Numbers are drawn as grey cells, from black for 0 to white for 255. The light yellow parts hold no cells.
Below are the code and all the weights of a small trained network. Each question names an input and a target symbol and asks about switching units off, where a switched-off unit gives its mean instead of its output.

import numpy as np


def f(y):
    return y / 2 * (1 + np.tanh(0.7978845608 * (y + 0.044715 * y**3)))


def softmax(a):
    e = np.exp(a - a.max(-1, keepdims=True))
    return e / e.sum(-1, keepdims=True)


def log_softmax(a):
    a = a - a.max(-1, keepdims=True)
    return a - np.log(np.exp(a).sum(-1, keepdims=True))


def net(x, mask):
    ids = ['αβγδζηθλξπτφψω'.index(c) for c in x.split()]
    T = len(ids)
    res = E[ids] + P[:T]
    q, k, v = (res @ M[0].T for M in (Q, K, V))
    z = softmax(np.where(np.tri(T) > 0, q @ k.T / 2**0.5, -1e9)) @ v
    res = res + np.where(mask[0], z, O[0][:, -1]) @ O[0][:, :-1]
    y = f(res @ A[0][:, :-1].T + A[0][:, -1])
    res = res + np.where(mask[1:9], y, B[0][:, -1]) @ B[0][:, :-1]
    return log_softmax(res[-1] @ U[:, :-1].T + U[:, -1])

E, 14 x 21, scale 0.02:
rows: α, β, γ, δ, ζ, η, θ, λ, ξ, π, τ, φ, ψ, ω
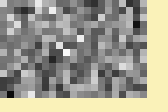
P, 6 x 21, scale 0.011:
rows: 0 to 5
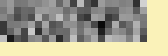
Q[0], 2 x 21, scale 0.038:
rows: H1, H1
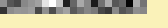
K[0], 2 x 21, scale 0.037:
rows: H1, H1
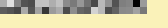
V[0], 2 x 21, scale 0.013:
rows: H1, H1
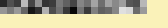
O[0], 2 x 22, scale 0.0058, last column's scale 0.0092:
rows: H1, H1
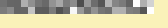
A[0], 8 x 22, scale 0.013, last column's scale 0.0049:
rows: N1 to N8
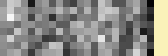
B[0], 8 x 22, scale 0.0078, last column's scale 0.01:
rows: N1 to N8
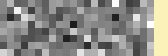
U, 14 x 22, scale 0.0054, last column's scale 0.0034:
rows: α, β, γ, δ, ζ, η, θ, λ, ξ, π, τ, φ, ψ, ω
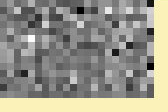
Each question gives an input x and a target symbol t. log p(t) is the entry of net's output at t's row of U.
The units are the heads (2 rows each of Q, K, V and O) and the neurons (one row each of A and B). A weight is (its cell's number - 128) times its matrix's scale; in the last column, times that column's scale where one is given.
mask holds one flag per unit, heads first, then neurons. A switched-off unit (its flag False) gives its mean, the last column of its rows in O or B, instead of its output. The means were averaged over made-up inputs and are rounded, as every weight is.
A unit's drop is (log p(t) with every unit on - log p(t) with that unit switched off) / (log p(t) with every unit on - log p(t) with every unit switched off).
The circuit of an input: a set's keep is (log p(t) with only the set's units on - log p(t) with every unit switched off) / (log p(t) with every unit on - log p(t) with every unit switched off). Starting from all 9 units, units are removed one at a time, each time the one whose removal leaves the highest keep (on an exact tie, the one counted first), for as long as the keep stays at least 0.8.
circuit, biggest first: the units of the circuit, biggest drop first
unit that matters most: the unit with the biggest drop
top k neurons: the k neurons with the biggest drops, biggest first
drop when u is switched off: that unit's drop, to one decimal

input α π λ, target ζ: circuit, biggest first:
(H1, N4)
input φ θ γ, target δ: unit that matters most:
H1
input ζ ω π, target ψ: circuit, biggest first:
(H1, N1)
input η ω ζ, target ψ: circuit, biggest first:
(H1, N1)
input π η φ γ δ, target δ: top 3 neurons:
(N8, N2, N5)
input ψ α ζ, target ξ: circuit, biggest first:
(H1, N1, N8)
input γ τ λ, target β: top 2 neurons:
(N8, N3)
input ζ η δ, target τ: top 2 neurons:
(N4, N3)
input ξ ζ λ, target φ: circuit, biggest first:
(H1, N2)
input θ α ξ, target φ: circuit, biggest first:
(H1, N4)
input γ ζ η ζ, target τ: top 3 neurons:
(N4, N3, N2)
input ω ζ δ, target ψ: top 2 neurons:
(N1, N3)
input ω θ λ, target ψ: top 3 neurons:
(N1, N3, N8)
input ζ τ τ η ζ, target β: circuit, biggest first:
(H1)
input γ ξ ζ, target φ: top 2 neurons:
(N2, N4)
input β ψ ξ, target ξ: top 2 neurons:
(N1, N8)
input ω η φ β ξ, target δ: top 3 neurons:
(N8, N2, N1)
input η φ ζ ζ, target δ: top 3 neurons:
(N8, N2, N1)
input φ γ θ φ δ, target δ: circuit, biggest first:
(H1, N8)
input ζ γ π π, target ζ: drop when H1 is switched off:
1.2
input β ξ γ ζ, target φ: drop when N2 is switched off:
0.3
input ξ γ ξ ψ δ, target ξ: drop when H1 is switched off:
1.1
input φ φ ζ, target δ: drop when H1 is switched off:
1.2
